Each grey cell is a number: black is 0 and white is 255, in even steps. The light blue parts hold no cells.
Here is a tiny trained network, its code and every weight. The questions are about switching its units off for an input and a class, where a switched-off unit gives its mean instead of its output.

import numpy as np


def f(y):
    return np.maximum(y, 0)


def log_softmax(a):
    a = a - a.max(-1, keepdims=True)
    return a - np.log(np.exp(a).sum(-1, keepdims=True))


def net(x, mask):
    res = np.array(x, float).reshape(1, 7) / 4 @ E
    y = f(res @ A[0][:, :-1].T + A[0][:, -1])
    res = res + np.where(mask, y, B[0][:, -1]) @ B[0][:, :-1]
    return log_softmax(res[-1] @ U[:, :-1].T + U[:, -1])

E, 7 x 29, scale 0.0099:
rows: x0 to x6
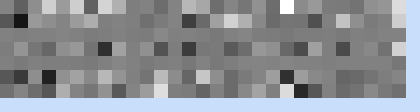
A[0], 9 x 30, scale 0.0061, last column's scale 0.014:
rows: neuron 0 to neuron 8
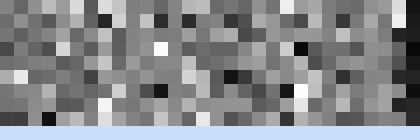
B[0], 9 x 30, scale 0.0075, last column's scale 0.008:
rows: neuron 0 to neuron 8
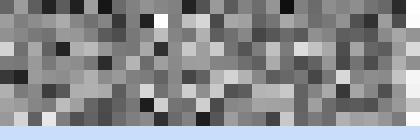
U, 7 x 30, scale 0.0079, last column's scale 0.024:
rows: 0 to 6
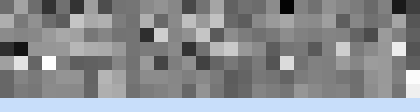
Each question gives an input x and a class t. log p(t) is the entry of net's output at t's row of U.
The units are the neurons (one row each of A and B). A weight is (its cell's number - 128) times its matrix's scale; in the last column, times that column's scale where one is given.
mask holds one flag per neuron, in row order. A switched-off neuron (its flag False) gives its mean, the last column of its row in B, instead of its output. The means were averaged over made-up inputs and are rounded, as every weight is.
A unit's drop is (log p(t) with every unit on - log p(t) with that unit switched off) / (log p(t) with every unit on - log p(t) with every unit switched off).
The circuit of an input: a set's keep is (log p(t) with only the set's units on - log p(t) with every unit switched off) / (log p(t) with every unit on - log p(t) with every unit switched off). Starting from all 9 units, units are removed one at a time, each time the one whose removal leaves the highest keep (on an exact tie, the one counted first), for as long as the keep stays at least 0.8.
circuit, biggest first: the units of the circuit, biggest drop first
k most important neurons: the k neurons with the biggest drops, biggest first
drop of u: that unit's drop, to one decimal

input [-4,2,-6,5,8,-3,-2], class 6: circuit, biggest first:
[neuron 0]
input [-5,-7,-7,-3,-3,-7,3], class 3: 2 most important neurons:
[neuron 5; neuron 8]
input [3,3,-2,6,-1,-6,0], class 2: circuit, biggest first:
[neuron 1; neuron 8]
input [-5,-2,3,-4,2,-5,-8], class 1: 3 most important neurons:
[neuron 6; neuron 0; neuron 8]
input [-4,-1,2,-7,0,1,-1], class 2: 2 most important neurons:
[neuron 7; neuron 0]
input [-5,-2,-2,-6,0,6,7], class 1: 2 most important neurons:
[neuron 3; neuron 0]
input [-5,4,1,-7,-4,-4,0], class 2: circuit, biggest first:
[neuron 0; neuron 7]
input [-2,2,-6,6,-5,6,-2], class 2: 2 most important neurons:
[neuron 1; neuron 0]
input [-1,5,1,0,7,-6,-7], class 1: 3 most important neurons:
[neuron 6; neuron 8; neuron 5]
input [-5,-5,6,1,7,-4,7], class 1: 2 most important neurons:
[neuron 3; neuron 0]
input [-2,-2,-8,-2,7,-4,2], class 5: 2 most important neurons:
[neuron 8; neuron 0]
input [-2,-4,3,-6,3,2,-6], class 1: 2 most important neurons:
[neuron 6; neuron 1]
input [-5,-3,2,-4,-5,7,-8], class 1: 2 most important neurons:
[neuron 6; neuron 0]
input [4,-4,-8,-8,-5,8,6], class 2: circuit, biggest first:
[neuron 7]
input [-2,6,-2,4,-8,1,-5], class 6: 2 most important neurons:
[neuron 5; neuron 3]
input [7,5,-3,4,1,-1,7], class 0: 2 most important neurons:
[neuron 0; neuron 6]
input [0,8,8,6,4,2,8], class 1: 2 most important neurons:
[neuron 3; neuron 5]
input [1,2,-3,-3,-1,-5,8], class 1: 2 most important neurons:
[neuron 3; neuron 8]
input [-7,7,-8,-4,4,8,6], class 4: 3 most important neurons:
[neuron 8; neuron 0; neuron 5]
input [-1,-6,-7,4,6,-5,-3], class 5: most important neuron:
[neuron 8]
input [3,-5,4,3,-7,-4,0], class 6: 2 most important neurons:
[neuron 8; neuron 5]
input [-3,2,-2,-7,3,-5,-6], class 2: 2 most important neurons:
[neuron 7; neuron 3]
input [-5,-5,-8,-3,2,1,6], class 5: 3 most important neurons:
[neuron 0; neuron 6; neuron 5]
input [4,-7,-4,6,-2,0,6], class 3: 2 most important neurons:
[neuron 5; neuron 6]
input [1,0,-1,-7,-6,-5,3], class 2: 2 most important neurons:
[neuron 7; neuron 8]
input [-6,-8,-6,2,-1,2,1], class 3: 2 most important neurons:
[neuron 5; neuron 0]
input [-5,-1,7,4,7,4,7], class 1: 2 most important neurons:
[neuron 3; neuron 0]
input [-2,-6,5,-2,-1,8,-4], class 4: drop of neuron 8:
1.0
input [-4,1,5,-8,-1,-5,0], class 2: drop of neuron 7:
0.3
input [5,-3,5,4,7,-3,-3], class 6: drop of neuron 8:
0.6
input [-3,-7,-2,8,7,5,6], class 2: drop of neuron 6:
0.1
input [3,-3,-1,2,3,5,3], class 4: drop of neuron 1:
0.0
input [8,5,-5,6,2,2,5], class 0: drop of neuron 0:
0.9
